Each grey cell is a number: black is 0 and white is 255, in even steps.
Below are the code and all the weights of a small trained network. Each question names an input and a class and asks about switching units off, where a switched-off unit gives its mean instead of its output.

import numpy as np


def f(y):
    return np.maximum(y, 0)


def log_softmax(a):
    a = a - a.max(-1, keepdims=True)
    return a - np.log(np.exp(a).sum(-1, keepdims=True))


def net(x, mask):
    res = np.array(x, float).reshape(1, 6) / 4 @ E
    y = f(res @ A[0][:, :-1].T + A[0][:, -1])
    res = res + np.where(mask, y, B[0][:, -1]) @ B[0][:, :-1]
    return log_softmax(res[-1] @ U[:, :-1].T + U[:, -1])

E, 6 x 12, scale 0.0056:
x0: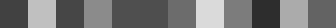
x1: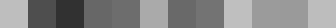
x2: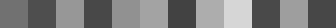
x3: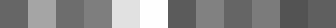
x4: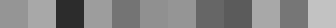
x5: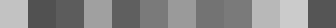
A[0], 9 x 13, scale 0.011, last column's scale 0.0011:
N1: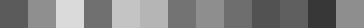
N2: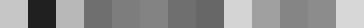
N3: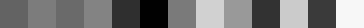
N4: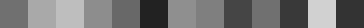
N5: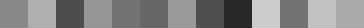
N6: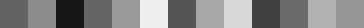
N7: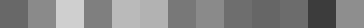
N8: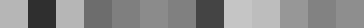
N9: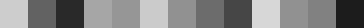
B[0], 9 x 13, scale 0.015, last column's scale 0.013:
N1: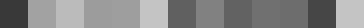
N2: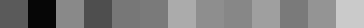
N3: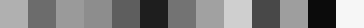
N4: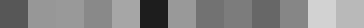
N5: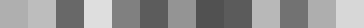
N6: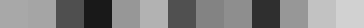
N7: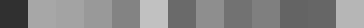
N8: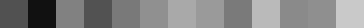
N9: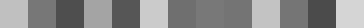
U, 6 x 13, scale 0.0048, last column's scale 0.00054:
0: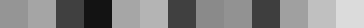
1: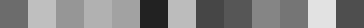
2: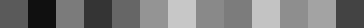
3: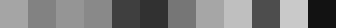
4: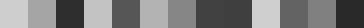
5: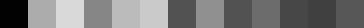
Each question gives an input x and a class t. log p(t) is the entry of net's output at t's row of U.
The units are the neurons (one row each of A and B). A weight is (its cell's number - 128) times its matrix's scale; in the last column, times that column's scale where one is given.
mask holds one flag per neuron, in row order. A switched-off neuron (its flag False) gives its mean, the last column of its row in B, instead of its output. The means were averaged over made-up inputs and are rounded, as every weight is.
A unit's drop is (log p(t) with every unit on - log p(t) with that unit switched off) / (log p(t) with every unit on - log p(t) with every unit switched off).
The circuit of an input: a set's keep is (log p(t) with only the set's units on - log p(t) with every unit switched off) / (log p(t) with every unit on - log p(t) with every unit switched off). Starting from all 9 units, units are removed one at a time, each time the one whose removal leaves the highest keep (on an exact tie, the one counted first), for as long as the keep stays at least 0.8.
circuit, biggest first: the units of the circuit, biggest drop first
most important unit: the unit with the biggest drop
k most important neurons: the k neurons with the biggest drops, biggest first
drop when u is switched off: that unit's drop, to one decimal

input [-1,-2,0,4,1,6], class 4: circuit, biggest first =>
N3; N9
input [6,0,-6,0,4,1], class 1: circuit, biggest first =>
N4; N5
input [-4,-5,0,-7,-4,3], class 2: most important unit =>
N8
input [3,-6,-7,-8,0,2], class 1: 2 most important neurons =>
N4; N5
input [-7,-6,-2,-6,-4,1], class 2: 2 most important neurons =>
N8; N2
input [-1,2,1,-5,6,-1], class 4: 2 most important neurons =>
N3; N5
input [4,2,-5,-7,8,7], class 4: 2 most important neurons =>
N5; N9
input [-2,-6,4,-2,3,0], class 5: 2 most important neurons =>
N3; N5
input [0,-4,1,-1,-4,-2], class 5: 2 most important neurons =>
N1; N7
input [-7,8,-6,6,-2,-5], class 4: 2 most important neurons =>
N9; N5
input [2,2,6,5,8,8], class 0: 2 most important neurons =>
N6; N5
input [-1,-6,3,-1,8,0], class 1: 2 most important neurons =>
N9; N3
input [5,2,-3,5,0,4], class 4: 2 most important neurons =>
N3; N9
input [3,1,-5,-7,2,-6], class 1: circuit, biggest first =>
N4
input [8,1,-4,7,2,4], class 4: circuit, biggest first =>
N9; N3
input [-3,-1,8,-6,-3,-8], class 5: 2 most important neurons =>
N1; N7
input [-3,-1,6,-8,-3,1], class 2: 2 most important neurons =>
N2; N8
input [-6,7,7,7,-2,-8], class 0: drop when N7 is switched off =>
-0.1
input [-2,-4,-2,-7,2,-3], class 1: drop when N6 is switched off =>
0.0
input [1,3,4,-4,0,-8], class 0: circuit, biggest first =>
N6
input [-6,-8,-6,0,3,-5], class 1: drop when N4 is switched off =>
0.1
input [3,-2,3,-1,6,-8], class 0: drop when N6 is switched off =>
0.4
